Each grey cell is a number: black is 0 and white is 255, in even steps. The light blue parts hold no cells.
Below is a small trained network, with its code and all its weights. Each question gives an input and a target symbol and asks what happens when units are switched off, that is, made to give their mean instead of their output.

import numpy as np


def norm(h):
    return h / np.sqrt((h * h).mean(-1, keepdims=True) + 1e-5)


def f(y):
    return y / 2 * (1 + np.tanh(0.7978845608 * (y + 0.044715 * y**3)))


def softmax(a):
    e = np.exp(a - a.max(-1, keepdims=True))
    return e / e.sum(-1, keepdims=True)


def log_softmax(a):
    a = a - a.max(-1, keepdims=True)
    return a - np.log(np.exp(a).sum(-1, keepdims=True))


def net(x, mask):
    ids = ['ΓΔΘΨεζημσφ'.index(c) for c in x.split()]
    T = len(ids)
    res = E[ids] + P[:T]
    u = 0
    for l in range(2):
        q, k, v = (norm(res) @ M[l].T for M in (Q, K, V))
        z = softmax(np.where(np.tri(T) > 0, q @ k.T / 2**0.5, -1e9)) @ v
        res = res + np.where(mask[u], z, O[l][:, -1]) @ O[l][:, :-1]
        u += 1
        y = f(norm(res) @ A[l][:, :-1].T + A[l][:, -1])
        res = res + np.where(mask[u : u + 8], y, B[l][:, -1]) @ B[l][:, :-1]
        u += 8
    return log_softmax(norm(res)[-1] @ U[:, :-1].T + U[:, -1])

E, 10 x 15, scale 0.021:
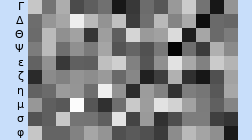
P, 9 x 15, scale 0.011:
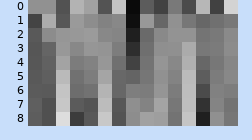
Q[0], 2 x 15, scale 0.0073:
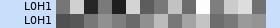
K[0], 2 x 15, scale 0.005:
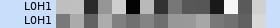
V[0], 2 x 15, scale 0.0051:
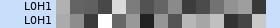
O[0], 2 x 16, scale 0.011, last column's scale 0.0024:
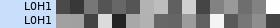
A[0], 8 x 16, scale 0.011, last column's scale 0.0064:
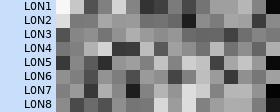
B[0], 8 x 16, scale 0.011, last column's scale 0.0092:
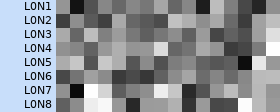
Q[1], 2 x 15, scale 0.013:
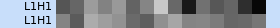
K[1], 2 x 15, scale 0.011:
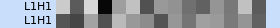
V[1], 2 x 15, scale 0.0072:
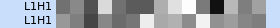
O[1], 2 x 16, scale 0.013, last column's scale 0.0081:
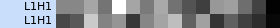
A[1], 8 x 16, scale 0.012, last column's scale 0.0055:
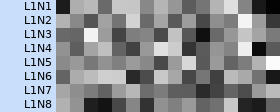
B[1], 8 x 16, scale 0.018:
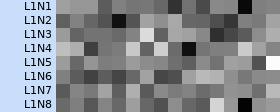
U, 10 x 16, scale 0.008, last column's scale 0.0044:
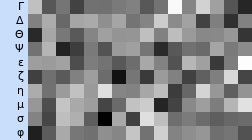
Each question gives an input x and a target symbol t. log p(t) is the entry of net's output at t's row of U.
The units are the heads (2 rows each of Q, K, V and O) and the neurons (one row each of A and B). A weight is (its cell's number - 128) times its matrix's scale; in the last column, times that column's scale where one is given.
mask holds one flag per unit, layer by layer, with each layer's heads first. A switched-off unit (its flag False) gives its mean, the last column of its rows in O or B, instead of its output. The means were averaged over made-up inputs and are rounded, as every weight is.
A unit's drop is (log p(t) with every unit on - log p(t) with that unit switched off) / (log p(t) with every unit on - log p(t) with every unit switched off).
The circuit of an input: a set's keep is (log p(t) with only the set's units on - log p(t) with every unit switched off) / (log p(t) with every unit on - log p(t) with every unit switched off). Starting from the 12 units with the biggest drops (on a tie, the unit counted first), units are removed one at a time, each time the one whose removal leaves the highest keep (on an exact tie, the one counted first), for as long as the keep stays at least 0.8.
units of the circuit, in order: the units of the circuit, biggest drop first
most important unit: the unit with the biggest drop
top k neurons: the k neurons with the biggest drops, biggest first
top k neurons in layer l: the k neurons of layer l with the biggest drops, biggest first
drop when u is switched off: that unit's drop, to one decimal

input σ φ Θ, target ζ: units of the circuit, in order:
L0H1; L0N5
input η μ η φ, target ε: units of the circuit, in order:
L0N2; L1N8
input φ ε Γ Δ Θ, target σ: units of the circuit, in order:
L0H1; L0N8; L1N3
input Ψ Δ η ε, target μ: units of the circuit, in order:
L0N5; L1H1; L0N7
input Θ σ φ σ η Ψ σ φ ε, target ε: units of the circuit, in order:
L1H1; L1N1
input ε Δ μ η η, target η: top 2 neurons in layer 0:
L0N6; L0N1
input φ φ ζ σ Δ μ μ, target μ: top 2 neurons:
L0N7; L0N2
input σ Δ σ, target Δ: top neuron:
L0N4
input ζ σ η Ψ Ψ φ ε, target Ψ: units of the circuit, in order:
L1N2; L1H1; L0N4
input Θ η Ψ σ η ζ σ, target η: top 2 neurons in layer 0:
L0N4; L0N3
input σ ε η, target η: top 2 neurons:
L1N7; L1N5
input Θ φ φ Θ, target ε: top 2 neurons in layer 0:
L0N3; L0N4
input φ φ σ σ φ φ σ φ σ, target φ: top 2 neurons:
L0N4; L0N8
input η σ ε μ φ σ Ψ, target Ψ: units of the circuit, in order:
L1N2
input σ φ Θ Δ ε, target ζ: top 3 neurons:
L0N5; L1N6; L1N7
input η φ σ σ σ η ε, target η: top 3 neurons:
L0N5; L1N5; L0N4
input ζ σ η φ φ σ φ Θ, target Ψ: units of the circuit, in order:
L0H1; L1N2; L0N4; L1H1
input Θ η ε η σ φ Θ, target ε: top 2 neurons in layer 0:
L0N4; L0N3
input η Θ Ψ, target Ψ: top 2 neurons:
L1N2; L0N1
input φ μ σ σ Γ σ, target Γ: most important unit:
L1H1
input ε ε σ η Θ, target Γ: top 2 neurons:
L0N6; L1N7
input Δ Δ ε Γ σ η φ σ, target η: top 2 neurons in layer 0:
L0N4; L0N2
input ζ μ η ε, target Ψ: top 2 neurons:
L0N7; L1N2
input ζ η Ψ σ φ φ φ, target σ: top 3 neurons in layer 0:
L0N8; L0N4; L0N2
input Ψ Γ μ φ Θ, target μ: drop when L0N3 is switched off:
0.0
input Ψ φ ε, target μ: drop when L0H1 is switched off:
0.4
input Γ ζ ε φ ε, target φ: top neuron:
L0N3
